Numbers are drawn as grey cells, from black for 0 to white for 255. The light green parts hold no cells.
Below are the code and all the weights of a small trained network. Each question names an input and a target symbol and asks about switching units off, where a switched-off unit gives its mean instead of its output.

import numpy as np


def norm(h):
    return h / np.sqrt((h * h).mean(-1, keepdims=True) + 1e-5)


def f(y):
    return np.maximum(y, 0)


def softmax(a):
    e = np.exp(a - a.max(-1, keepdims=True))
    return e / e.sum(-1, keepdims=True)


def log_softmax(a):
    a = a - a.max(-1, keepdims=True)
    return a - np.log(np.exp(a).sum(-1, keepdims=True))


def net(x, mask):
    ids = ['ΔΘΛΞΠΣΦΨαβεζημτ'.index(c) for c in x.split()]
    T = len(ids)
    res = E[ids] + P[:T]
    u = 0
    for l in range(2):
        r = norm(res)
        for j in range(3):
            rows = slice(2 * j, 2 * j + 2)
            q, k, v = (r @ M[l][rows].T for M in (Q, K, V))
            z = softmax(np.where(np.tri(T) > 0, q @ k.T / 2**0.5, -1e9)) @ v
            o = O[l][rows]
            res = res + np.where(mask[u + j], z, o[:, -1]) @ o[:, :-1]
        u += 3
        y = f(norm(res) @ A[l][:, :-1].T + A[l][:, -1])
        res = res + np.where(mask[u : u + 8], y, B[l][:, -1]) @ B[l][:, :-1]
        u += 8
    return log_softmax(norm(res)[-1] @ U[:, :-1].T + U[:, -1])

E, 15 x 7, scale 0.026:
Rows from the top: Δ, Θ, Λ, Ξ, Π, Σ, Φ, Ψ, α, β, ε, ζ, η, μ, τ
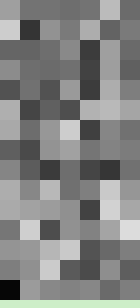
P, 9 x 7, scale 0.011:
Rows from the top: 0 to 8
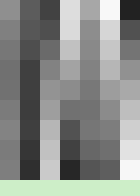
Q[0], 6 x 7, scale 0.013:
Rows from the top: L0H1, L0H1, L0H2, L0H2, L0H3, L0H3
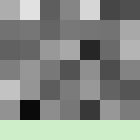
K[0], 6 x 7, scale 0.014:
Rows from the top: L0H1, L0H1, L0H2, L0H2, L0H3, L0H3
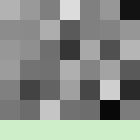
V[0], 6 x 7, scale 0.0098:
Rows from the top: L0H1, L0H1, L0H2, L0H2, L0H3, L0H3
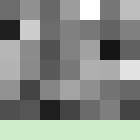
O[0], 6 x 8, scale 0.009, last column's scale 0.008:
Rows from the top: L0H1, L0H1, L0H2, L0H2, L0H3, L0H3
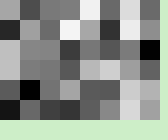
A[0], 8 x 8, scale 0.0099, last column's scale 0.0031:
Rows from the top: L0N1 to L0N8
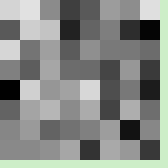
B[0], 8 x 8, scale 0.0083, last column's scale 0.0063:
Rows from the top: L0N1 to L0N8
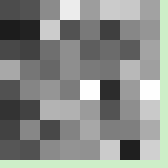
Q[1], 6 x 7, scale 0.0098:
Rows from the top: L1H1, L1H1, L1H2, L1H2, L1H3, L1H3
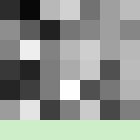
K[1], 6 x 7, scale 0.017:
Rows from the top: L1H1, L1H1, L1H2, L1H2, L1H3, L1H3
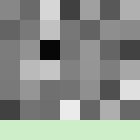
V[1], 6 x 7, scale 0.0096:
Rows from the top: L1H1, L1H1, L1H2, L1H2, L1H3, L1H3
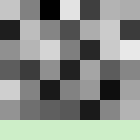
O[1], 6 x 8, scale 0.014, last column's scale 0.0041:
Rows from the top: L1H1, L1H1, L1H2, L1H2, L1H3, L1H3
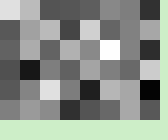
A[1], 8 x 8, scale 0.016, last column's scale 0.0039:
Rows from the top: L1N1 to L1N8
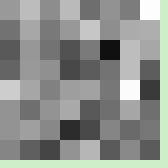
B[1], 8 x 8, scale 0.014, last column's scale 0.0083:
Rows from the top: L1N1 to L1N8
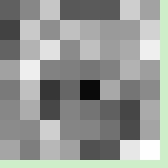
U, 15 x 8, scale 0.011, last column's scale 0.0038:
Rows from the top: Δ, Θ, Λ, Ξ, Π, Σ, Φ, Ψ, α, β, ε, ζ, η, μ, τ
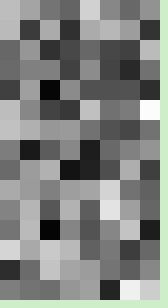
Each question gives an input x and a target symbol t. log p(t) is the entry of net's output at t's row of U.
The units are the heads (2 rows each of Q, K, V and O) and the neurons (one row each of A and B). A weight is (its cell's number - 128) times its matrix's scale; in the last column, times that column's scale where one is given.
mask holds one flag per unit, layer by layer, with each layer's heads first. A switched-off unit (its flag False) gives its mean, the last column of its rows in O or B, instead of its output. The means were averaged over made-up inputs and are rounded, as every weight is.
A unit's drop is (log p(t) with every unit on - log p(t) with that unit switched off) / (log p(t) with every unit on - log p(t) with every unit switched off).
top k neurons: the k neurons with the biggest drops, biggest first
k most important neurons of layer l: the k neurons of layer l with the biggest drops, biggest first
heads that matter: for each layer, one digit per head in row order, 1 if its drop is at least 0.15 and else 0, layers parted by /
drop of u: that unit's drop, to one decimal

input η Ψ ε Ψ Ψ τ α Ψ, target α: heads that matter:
010 / 001
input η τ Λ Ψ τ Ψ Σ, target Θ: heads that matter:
100 / 001
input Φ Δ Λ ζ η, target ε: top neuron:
(L1N5)
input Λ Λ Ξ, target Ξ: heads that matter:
100 / 100
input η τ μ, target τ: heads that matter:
100 / 000
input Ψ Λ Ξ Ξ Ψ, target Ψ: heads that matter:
001 / 000
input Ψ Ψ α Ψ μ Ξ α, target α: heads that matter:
000 / 001
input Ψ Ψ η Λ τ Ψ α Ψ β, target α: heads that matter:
011 / 001
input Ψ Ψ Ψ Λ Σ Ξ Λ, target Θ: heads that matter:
110 / 000
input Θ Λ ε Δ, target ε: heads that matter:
000 / 010
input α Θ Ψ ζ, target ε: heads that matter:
001 / 000
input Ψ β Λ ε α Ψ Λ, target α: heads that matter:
000 / 001
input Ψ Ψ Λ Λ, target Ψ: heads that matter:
001 / 000
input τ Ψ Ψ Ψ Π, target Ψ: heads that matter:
100 / 000
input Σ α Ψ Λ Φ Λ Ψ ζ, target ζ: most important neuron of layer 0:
(L0N5)
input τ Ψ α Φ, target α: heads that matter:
011 / 001
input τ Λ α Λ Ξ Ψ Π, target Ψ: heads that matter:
000 / 110
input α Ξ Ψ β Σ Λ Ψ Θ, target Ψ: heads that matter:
000 / 100
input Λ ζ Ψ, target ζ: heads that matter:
000 / 000
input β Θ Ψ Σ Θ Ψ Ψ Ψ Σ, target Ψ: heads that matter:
001 / 100
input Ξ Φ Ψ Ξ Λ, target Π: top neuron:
(L0N5)
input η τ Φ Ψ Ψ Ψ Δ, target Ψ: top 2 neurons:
(L1N3, L1N2)
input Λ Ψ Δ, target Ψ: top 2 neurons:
(L1N3, L1N8)
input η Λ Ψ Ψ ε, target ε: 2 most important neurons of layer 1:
(L1N1, L1N3)
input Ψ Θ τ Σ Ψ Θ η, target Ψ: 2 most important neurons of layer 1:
(L1N3, L1N2)
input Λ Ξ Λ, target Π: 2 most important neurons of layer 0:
(L0N5, L0N8)
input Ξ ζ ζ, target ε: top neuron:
(L1N5)
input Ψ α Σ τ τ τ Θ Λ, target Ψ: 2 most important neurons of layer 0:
(L0N8, L0N7)
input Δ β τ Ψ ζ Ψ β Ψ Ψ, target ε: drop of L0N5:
0.2
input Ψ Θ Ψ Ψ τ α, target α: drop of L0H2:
0.3
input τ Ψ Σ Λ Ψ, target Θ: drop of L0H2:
0.4
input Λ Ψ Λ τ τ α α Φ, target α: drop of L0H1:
0.0
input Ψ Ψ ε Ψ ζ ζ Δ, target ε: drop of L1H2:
0.2
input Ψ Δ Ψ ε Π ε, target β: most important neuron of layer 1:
(L1N8)
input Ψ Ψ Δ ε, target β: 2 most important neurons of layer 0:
(L0N8, L0N1)
